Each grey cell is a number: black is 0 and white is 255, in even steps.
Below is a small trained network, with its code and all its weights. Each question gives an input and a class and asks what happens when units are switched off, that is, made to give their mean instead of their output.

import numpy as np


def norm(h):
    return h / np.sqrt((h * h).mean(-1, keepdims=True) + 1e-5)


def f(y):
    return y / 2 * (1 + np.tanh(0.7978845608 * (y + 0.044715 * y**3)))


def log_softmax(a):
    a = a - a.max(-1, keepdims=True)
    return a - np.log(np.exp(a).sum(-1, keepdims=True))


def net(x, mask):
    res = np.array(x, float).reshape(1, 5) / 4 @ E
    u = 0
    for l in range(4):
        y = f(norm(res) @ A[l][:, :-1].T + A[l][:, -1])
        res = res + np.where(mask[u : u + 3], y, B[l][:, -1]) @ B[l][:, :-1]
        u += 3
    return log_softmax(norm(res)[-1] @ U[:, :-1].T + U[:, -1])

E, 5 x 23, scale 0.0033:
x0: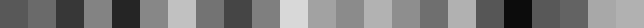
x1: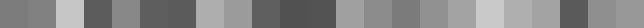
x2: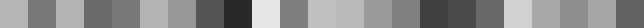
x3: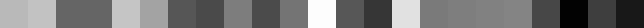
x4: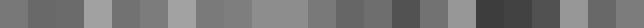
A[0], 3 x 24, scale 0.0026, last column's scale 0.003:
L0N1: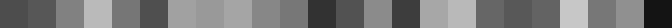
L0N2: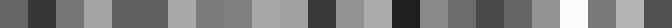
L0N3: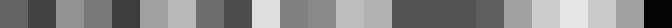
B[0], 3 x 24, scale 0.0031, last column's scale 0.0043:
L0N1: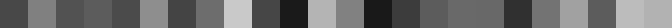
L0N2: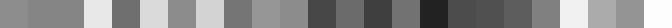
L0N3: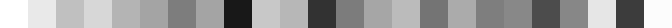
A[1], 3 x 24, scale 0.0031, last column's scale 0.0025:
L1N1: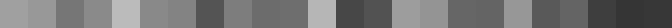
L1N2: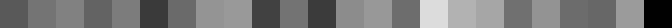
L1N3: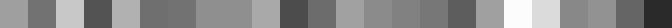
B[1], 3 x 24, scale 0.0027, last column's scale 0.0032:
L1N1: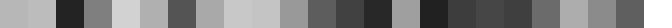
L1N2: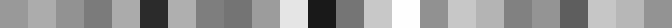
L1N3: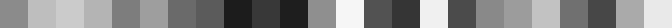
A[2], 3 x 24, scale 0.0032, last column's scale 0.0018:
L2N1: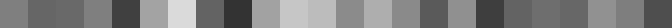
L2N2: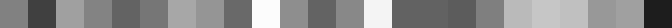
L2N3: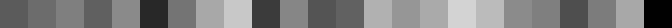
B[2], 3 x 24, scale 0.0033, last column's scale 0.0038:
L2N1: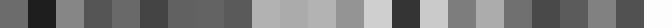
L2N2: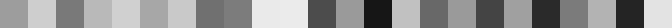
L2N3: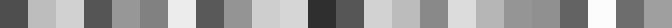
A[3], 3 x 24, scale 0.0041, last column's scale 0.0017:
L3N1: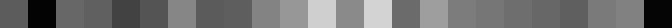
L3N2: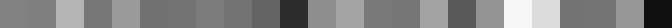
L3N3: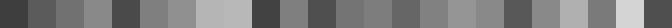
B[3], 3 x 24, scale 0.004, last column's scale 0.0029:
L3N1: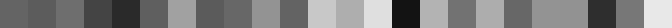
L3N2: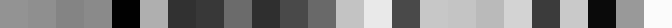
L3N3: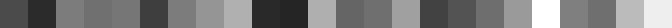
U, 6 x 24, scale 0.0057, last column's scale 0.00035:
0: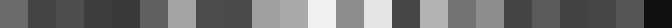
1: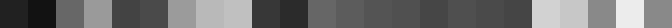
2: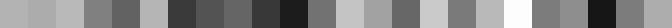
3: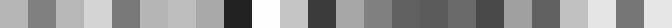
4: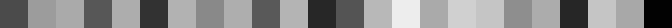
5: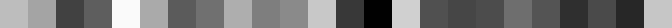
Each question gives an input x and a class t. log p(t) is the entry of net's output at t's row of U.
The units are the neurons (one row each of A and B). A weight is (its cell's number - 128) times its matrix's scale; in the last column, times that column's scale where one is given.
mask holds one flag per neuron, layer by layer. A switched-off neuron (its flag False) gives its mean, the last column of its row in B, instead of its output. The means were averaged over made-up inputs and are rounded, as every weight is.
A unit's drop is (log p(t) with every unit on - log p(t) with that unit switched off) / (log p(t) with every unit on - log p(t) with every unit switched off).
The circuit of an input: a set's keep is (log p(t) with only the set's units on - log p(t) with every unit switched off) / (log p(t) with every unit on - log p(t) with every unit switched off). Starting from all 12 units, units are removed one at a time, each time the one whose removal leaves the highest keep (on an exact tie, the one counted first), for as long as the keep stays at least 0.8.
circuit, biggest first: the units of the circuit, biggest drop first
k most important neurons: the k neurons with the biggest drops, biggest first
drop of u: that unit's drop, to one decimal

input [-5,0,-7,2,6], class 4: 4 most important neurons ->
(L0N2 L1N2 L2N3 L0N3)
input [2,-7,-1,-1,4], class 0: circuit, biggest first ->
(L2N1)
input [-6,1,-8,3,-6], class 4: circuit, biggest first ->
(L2N3 L1N2)
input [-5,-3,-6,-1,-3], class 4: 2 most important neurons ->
(L0N2 L2N3)
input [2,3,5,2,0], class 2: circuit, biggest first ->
(L0N2 L1N3)
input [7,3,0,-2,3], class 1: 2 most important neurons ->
(L0N2 L0N1)
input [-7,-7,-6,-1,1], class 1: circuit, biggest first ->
(L0N3 L2N2)
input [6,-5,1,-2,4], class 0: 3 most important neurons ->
(L2N1 L3N1 L1N1)
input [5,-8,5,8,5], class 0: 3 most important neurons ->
(L2N1 L3N1 L2N2)
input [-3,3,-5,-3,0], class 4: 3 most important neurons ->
(L2N3 L1N2 L1N1)
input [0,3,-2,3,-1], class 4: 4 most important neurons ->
(L0N2 L0N3 L1N2 L2N3)
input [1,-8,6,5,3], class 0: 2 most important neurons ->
(L2N1 L2N2)
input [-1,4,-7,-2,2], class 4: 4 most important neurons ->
(L2N3 L1N2 L0N2 L1N1)
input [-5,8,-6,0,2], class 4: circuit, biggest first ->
(L2N3)
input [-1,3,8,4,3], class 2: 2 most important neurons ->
(L3N2 L1N3)
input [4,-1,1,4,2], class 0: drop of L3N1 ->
0.1
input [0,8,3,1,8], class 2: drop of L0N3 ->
0.0
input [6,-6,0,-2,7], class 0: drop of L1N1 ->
0.2
